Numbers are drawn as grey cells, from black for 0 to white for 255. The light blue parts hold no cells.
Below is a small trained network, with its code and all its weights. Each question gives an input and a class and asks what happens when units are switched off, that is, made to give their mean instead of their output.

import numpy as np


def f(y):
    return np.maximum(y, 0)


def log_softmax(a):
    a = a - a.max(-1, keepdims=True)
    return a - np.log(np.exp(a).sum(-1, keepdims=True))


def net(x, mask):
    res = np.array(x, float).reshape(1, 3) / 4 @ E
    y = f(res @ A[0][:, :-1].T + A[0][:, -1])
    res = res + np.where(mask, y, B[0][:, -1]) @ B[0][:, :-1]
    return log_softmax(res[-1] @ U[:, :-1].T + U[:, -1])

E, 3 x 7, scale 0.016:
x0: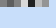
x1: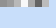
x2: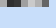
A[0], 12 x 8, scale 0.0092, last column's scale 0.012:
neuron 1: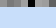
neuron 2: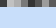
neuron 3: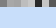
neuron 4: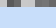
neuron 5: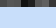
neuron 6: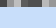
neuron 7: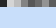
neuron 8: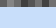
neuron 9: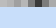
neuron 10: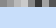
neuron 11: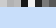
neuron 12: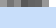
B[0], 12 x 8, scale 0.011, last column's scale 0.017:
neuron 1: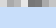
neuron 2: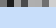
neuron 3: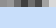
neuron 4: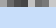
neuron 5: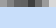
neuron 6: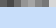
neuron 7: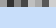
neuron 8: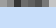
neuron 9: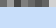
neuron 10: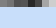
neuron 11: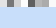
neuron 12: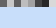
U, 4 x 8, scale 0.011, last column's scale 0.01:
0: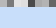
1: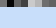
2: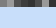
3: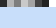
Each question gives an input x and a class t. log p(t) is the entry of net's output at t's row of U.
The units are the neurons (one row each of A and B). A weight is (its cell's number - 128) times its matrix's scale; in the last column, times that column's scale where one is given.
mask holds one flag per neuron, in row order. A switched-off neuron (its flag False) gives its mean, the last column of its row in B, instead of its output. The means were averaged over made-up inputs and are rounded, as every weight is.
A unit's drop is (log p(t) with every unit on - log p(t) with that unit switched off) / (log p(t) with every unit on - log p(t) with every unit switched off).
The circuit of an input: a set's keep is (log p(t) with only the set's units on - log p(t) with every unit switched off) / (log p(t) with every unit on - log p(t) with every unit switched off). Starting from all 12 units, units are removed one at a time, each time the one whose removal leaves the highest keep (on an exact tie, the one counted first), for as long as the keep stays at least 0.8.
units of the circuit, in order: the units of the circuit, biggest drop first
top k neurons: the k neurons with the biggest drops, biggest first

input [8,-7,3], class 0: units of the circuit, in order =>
(neuron 1)
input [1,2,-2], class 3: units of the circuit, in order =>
(neuron 11; neuron 5)
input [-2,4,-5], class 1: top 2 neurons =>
(neuron 7; neuron 2)
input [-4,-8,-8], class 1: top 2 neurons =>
(neuron 2; neuron 7)
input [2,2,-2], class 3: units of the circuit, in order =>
(neuron 11; neuron 5)
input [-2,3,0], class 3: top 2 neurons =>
(neuron 5; neuron 8)
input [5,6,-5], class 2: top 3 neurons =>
(neuron 11; neuron 10; neuron 9)
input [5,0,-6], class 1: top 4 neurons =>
(neuron 11; neuron 2; neuron 7; neuron 6)
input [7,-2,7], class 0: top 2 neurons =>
(neuron 1; neuron 7)
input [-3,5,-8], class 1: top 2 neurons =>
(neuron 7; neuron 2)
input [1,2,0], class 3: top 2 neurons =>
(neuron 11; neuron 5)
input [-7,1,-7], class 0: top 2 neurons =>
(neuron 11; neuron 4)
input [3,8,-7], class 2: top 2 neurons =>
(neuron 10; neuron 3)
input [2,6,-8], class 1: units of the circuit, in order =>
(neuron 7)
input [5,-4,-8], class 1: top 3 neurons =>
(neuron 2; neuron 7; neuron 11)
